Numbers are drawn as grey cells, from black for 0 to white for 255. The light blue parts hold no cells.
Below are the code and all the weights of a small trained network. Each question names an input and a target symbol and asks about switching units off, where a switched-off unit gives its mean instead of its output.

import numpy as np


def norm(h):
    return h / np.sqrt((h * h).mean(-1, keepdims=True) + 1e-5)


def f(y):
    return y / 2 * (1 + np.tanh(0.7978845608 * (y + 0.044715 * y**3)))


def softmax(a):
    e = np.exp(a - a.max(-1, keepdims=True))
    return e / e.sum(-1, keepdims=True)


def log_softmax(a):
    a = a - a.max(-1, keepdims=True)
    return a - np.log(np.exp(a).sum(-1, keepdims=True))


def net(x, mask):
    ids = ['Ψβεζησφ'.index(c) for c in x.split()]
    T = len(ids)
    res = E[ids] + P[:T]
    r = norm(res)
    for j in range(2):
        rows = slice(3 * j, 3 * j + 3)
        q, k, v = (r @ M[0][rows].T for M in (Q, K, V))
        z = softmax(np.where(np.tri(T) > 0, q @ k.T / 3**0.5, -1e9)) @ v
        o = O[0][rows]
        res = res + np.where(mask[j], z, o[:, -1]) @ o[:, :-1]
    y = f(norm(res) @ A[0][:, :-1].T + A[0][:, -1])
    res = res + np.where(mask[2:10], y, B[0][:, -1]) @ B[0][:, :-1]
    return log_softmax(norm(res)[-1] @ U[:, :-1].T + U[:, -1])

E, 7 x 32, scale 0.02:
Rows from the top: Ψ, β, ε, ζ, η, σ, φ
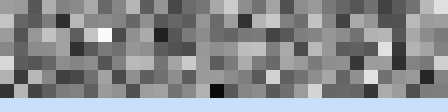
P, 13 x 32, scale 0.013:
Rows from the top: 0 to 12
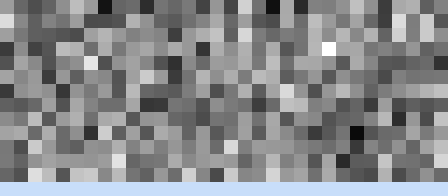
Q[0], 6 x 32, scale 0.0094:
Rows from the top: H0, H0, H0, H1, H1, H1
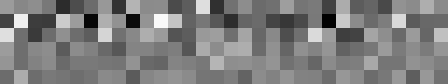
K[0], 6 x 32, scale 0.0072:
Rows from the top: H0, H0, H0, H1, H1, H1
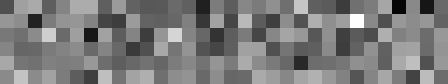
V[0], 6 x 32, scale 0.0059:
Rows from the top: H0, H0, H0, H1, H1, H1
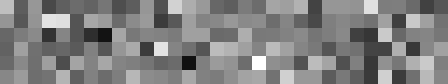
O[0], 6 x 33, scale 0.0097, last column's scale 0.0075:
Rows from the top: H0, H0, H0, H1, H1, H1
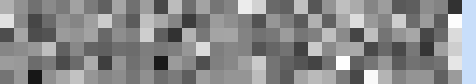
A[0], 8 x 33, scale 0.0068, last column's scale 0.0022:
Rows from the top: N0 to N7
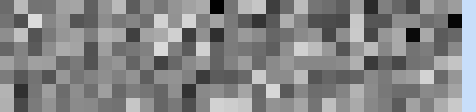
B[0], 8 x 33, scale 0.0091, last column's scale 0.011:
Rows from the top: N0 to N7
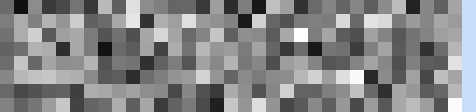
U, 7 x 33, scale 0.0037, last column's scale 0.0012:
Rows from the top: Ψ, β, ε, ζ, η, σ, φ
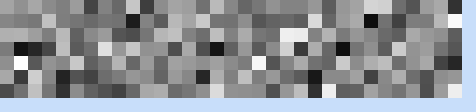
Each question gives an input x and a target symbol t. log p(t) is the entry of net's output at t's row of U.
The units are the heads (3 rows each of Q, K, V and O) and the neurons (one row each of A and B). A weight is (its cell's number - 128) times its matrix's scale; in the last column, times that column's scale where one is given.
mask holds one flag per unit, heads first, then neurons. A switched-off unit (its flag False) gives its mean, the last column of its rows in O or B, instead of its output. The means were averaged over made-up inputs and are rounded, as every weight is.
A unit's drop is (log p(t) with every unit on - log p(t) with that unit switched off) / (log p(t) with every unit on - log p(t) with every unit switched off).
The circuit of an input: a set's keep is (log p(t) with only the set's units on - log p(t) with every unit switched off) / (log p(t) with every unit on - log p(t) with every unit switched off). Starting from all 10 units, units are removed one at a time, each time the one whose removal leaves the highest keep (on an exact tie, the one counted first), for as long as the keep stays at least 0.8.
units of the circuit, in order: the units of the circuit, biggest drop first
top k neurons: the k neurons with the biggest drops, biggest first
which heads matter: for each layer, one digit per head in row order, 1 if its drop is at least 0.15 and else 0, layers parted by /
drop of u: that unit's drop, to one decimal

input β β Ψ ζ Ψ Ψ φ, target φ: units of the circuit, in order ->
N2
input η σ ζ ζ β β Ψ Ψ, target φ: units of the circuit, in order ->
H1, N3
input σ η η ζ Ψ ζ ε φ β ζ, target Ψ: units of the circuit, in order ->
H1, N1
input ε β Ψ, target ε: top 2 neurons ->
N5, N2
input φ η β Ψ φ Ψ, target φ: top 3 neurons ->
N7, N6, N0
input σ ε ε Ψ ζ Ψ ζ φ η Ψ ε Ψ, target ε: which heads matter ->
10
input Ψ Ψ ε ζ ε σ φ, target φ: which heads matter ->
01
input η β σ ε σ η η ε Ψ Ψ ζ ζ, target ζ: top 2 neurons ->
N2, N4
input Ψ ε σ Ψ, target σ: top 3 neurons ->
N0, N6, N5
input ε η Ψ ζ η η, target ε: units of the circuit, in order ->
H1, N5
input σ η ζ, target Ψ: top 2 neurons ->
N1, N4
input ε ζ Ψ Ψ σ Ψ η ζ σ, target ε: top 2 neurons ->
N5, N3
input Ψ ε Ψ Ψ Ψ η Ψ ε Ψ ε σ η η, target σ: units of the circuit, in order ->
H0, N0
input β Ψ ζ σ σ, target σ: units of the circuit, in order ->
H1
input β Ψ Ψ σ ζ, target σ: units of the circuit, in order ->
N0, H0
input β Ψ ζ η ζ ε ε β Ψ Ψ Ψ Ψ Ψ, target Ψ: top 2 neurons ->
N1, N7
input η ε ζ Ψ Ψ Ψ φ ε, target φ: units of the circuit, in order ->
N3, H1
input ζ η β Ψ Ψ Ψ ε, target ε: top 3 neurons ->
N2, N6, N3
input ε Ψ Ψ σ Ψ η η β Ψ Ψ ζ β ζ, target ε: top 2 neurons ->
N5, N7
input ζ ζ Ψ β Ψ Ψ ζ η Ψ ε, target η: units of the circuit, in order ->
H1
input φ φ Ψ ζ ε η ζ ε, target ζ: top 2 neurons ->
N4, N5
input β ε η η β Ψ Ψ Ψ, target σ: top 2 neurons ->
N4, N2
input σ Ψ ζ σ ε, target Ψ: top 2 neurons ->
N1, N4
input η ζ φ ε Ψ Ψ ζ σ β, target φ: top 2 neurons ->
N3, N2
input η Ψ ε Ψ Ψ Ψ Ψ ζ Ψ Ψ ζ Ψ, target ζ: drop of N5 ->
0.1
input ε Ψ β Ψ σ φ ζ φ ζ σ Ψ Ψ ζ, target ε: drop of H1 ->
1.4
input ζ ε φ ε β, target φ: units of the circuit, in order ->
H0
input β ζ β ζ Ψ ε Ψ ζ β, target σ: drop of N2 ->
0.0
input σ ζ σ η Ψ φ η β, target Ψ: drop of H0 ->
-0.2
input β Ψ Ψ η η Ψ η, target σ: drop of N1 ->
0.1
